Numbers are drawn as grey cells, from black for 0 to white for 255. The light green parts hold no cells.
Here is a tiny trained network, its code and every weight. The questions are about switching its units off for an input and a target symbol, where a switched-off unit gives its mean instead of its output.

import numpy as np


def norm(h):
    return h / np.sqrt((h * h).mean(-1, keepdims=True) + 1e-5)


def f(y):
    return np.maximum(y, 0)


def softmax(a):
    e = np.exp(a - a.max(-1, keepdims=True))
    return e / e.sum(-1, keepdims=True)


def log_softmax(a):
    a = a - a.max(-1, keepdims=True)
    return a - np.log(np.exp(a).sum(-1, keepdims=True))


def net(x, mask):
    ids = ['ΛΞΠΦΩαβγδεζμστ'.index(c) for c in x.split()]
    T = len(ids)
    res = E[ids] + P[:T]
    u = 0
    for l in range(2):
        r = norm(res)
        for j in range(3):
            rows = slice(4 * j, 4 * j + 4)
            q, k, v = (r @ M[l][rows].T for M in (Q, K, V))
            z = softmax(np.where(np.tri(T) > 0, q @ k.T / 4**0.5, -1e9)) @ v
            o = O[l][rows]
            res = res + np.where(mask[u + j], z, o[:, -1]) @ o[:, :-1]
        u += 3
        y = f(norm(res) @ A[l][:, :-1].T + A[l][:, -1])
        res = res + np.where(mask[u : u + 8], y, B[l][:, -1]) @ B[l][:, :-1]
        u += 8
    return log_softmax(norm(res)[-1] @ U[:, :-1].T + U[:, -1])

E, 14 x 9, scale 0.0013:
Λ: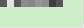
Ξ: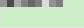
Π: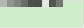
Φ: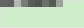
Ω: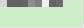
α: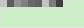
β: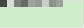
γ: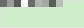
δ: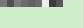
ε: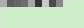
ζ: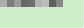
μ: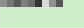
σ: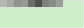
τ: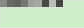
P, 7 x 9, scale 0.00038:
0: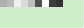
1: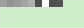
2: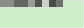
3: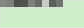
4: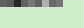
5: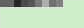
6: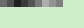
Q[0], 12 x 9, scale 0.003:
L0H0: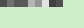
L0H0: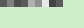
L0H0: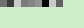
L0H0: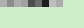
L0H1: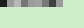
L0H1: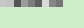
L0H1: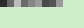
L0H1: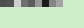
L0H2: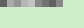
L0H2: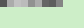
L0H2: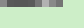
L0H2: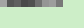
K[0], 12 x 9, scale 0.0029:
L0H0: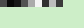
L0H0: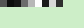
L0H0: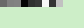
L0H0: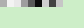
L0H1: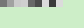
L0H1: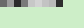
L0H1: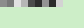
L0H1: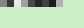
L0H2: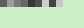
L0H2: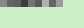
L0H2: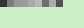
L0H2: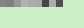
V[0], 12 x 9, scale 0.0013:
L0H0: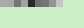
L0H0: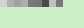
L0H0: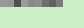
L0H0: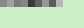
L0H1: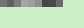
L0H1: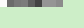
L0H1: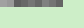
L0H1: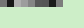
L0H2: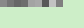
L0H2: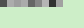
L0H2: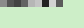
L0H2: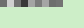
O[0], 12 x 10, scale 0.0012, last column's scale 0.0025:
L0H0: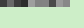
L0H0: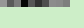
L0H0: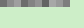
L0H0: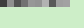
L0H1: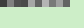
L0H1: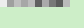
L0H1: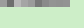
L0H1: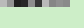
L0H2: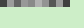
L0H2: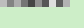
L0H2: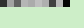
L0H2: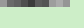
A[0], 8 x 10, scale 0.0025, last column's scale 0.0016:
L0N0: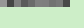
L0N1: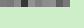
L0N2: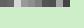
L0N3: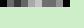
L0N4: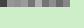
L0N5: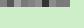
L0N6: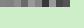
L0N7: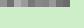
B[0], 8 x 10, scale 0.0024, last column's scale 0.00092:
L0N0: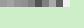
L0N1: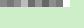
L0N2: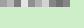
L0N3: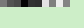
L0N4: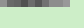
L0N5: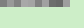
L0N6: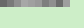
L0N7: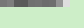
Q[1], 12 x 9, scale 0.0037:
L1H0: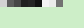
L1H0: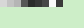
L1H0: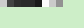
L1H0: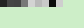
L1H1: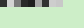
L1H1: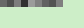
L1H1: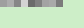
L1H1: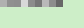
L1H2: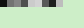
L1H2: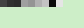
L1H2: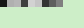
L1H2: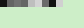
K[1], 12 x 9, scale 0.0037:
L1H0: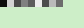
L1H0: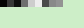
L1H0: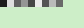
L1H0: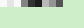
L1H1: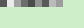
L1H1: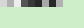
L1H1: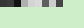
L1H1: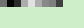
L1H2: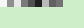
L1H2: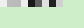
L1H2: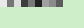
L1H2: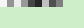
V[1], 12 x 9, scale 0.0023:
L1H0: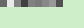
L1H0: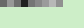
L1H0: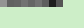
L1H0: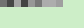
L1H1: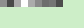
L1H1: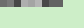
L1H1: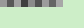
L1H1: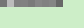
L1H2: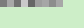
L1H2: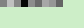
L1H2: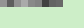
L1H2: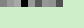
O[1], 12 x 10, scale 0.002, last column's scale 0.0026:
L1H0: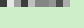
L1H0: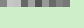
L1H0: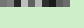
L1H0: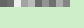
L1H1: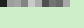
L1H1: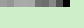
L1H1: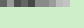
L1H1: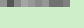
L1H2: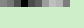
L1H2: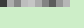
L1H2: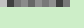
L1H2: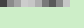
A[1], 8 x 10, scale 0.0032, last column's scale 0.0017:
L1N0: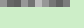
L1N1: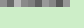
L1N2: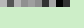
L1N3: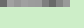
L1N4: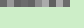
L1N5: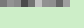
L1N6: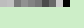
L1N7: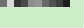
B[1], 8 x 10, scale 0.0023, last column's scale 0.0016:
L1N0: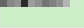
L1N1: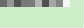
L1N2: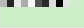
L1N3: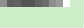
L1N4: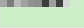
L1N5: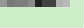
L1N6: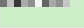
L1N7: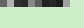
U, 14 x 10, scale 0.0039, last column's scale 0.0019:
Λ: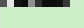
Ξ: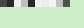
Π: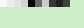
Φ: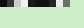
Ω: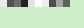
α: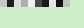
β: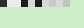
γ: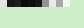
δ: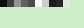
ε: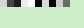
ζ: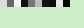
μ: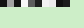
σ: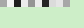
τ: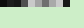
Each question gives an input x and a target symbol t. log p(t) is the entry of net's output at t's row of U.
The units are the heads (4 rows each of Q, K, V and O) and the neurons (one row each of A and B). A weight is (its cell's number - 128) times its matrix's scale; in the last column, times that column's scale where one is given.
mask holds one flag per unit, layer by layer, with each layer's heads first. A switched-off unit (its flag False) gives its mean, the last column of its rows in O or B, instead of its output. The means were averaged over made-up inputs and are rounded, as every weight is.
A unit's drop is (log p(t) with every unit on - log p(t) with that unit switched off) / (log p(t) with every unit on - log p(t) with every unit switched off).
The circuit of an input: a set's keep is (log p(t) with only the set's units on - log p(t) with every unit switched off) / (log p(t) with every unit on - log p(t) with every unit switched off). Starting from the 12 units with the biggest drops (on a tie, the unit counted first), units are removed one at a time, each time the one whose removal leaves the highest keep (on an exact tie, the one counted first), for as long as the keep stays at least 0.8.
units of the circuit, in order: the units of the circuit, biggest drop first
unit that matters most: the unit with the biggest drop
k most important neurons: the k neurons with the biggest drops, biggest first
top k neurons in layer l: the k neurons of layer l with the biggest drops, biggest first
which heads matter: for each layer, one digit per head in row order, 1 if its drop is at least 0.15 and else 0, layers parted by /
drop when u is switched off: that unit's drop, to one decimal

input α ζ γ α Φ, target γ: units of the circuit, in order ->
(L1H2)
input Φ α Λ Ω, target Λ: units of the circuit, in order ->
(L1H0, L1N7)
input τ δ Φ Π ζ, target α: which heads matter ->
100 / 010
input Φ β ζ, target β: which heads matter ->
000 / 100
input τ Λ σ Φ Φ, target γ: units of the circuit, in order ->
(L0H2, L1H2)
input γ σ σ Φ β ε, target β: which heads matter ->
000 / 000
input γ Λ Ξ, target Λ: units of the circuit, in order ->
(L1H0, L0H1, L1N7)
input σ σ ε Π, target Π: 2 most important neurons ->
(L1N2, L1N4)
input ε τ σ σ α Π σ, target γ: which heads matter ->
101 / 001
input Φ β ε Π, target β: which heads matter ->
000 / 100
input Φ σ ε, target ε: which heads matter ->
000 / 101
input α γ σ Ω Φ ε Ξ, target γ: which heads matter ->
000 / 001
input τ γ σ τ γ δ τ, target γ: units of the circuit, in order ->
(L0H2, L0N3, L1H2)
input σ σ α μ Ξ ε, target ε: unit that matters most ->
L1N2
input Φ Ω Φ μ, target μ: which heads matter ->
000 / 001
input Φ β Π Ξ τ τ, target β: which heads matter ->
011 / 100
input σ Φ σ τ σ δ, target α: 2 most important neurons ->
(L1N2, L0N0)
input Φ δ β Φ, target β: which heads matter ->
000 / 100
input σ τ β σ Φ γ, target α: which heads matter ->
101 / 010
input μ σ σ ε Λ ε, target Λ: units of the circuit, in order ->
(L1H0)
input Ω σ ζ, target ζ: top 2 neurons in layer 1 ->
(L1N2, L1N0)
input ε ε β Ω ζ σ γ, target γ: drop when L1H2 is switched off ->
0.9
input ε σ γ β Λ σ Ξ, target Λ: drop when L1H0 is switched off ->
1.3
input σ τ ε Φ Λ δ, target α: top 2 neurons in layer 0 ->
(L0N0, L0N7)
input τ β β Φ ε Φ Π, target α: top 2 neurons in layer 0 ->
(L0N4, L0N0)
